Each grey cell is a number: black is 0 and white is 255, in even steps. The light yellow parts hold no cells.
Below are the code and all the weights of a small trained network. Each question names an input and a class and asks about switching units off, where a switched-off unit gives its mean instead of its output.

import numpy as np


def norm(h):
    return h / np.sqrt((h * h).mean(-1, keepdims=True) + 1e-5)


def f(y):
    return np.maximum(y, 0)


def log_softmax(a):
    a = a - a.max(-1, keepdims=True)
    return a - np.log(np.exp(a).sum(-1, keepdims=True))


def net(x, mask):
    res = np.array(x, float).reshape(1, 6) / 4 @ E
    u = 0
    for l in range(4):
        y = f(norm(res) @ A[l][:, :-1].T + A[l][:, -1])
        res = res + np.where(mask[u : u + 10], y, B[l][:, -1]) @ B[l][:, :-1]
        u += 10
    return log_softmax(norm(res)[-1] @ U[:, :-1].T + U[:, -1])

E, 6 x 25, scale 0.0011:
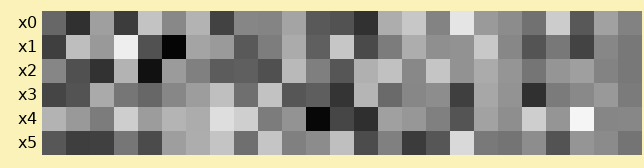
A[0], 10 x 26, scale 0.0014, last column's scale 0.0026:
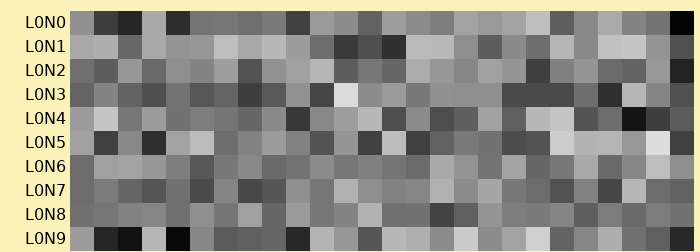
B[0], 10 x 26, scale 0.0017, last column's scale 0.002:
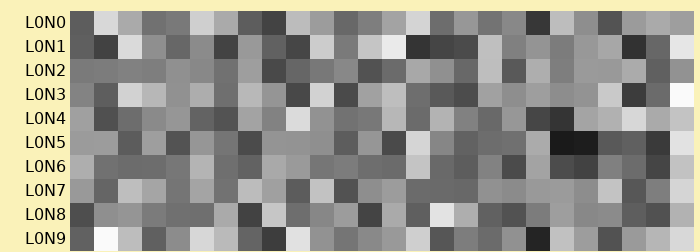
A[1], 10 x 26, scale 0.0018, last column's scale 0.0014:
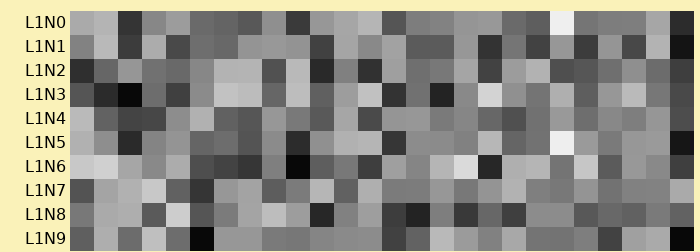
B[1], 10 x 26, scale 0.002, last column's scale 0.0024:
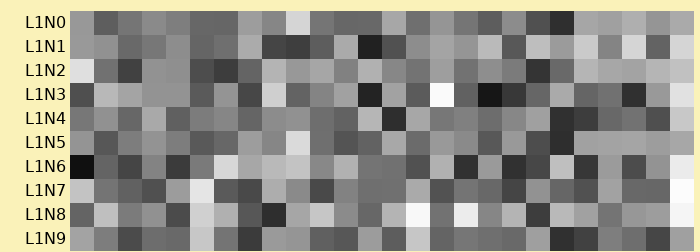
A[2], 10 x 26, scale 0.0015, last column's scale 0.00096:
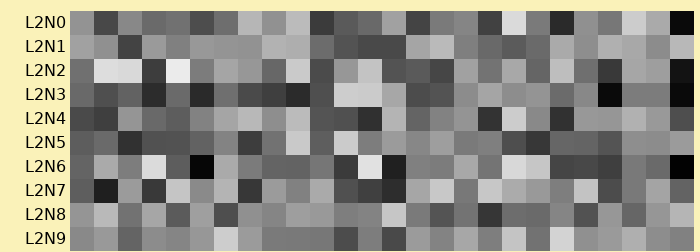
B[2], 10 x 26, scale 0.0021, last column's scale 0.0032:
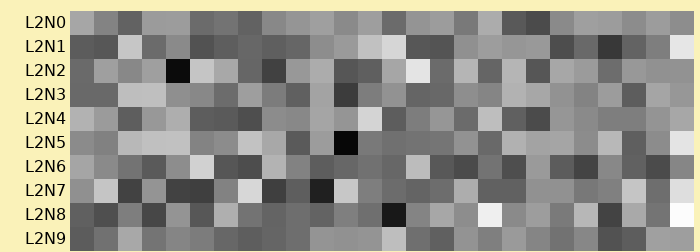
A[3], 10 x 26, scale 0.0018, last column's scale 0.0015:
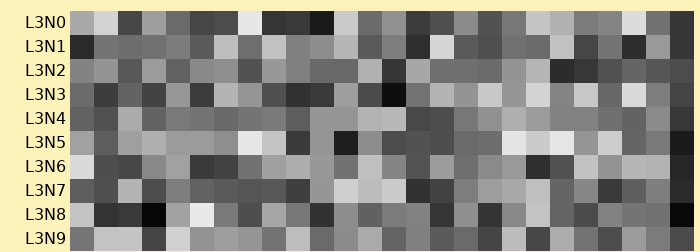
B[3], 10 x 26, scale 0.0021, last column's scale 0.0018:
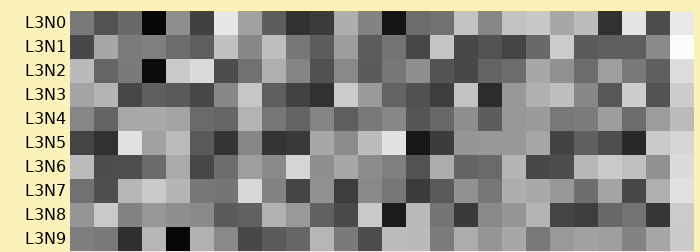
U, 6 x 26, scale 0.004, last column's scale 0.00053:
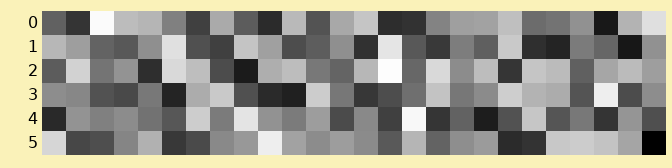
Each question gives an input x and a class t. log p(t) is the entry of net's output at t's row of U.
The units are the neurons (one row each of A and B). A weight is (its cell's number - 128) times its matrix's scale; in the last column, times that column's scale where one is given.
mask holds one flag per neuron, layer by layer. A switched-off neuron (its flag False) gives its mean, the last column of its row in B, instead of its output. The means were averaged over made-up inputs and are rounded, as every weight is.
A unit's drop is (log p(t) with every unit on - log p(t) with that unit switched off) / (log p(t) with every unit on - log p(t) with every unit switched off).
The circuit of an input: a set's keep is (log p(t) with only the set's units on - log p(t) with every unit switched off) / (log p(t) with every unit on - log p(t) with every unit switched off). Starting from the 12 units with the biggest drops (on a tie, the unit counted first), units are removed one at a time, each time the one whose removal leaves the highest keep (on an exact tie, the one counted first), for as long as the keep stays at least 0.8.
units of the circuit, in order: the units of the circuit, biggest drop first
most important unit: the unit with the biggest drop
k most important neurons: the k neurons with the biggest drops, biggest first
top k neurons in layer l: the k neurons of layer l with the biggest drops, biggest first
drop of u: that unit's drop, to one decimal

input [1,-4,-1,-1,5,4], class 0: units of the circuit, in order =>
[L3N5]
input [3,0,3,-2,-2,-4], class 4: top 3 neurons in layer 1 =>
[L1N6; L1N8; L1N1]
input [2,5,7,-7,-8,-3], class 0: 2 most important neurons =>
[L1N8; L3N7]
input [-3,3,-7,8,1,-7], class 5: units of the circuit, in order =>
[L1N2; L2N0]
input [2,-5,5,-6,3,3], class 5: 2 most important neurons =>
[L1N5; L1N0]
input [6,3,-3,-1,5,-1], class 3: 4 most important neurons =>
[L2N7; L0N3; L2N5; L3N3]
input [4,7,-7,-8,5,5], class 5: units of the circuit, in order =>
[L1N5; L1N0; L3N6]
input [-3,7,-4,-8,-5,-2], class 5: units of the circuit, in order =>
[L0N4; L1N0]
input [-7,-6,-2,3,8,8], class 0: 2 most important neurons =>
[L3N5; L2N7]
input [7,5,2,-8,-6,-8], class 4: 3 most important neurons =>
[L1N6; L2N8; L1N1]
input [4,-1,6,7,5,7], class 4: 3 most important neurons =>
[L1N3; L1N8; L0N3]
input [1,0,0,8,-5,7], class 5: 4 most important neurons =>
[L1N2; L3N6; L1N6; L2N4]
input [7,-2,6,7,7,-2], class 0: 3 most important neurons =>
[L0N1; L2N8; L3N5]
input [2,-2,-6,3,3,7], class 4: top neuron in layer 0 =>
[L0N9]
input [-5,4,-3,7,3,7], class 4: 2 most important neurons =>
[L1N3; L0N4]
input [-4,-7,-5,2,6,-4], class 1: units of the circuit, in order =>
[L0N5; L3N8]
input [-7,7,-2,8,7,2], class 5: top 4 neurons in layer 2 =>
[L2N4; L2N5; L2N0; L2N7]
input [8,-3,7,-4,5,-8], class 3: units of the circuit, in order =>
[L2N7; L3N3]
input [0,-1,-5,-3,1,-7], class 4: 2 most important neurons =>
[L1N6; L3N1]
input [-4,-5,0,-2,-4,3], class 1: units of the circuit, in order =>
[L3N8]
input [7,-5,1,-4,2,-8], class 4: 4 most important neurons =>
[L1N6; L2N8; L1N1; L3N1]
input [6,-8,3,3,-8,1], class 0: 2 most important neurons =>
[L3N7; L1N7]
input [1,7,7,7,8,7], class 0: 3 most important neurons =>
[L0N1; L1N8; L3N5]
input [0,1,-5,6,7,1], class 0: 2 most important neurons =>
[L0N1; L3N5]
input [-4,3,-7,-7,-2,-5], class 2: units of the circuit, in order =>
[L1N8; L2N2]
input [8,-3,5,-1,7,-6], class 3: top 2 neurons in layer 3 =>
[L3N3; L3N7]
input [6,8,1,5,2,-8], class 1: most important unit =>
L1N9
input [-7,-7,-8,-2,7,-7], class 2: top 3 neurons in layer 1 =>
[L1N8; L1N7; L1N3]
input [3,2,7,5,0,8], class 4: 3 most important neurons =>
[L1N3; L1N8; L3N1]
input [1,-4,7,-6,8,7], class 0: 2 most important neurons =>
[L0N1; L1N8]
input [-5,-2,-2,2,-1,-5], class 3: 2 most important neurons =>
[L1N1; L1N3]
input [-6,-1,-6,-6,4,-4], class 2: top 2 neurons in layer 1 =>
[L1N8; L1N2]
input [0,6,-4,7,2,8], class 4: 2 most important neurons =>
[L1N3; L3N1]
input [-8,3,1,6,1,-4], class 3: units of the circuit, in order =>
[L3N0]
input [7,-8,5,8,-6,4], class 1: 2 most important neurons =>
[L3N8; L2N8]
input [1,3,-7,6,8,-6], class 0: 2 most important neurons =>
[L0N1; L3N5]
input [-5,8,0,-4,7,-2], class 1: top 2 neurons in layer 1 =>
[L1N9; L1N7]
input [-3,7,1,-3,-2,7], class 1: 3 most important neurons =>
[L1N9; L3N2; L1N6]
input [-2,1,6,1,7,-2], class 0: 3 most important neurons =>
[L0N1; L3N5; L1N8]
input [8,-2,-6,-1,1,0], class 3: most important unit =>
L2N7
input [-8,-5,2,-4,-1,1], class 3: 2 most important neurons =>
[L1N1; L3N0]
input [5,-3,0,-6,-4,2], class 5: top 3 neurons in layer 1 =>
[L1N5; L1N1; L1N0]
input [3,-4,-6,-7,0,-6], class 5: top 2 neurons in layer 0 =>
[L0N9; L0N4]
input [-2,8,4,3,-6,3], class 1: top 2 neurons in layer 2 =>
[L2N1; L2N6]
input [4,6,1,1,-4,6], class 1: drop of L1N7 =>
0.3
